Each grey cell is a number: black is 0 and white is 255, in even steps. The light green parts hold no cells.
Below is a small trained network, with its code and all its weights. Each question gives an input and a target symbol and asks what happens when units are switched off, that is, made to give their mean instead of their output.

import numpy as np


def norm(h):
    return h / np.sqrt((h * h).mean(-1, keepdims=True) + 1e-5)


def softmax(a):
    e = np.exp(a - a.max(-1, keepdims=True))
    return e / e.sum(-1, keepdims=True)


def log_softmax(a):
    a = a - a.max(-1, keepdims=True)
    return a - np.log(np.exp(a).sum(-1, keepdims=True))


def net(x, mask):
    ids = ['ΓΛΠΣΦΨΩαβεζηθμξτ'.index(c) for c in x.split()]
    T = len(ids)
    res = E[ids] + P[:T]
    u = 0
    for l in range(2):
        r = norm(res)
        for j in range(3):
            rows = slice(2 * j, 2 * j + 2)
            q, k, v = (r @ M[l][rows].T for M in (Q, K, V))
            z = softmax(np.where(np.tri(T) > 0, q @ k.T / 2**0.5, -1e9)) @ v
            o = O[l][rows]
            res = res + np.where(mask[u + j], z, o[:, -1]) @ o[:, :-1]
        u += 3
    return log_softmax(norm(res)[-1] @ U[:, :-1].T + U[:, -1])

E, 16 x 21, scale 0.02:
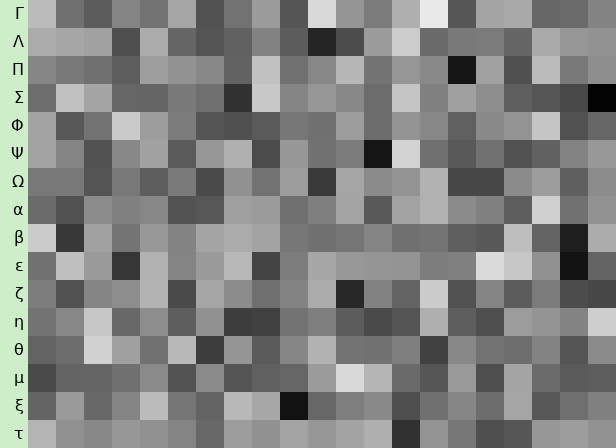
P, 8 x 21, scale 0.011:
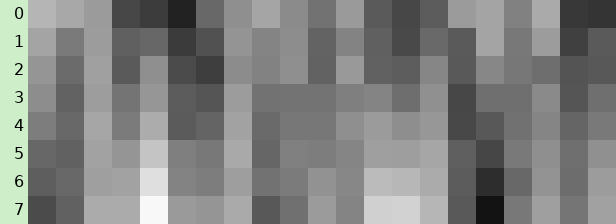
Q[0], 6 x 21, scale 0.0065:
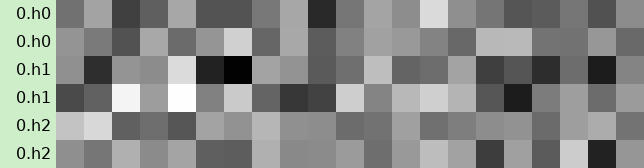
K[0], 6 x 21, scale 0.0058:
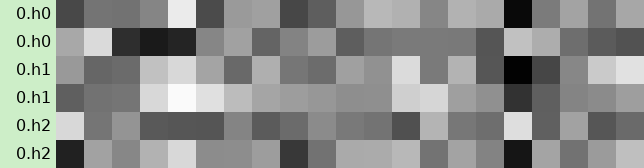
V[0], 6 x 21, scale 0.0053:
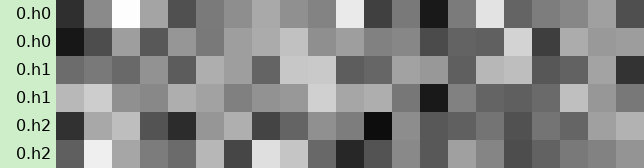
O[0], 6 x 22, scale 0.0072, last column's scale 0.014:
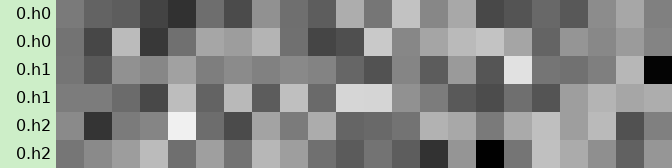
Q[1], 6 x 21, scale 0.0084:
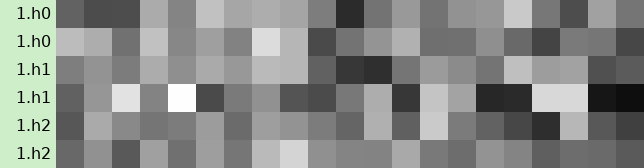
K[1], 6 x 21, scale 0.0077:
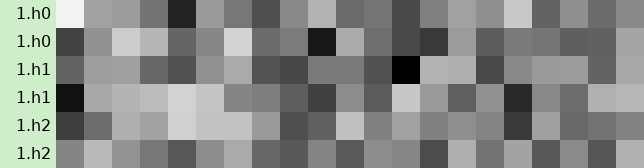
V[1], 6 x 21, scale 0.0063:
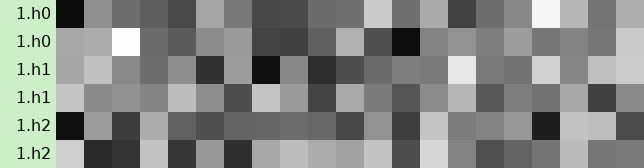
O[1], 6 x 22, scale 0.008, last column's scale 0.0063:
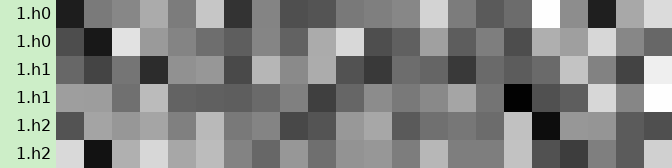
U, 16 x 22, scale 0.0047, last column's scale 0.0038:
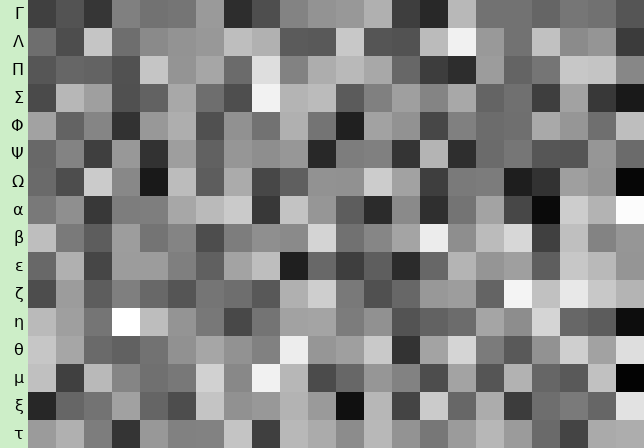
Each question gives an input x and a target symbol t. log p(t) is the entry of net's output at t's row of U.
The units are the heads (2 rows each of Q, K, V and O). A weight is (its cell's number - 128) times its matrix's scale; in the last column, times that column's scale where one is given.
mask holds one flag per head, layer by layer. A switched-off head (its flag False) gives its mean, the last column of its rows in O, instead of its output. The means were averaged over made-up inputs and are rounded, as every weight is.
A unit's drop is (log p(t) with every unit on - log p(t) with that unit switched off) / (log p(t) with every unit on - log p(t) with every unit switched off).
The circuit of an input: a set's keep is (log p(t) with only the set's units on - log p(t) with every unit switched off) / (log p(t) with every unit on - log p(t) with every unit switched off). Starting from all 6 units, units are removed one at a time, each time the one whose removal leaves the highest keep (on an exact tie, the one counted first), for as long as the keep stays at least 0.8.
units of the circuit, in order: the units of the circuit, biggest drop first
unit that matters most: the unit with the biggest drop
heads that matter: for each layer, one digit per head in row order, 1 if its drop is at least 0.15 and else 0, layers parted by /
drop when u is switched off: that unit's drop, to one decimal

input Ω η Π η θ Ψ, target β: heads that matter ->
000 / 010
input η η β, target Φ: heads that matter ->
000 / 010
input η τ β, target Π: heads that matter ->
010 / 000
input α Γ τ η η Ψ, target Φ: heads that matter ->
000 / 010
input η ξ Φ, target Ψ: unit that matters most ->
0.h2
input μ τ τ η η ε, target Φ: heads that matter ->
001 / 010
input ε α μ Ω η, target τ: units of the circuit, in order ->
[1.h1; 0.h2]
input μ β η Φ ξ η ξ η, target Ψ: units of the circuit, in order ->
[1.h0; 0.h2]
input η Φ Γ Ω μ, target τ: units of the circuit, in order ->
[1.h1; 1.h0]
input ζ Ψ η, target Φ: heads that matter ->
000 / 010
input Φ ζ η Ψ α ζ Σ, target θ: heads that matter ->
000 / 100
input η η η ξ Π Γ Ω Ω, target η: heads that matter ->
100 / 001
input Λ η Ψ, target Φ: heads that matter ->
010 / 010
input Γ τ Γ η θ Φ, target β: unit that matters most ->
1.h1
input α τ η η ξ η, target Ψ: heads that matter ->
000 / 100
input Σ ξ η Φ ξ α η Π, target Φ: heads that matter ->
001 / 010
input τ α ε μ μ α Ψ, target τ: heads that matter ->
001 / 010
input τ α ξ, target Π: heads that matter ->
010 / 000
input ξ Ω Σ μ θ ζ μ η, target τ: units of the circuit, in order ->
[1.h1; 0.h2; 1.h0]
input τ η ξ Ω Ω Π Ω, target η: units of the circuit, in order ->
[0.h0]
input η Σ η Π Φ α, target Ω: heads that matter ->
001 / 001
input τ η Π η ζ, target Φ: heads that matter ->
010 / 010
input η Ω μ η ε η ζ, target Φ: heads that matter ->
001 / 010
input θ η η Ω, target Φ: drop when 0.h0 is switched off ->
0.0
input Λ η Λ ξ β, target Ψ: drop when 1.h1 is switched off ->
0.1
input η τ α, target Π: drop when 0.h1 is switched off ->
1.1
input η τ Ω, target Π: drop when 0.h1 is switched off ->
1.0
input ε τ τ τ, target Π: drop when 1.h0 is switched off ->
-0.2
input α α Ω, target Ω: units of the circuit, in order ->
[1.h2]
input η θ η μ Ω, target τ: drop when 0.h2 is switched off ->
0.4
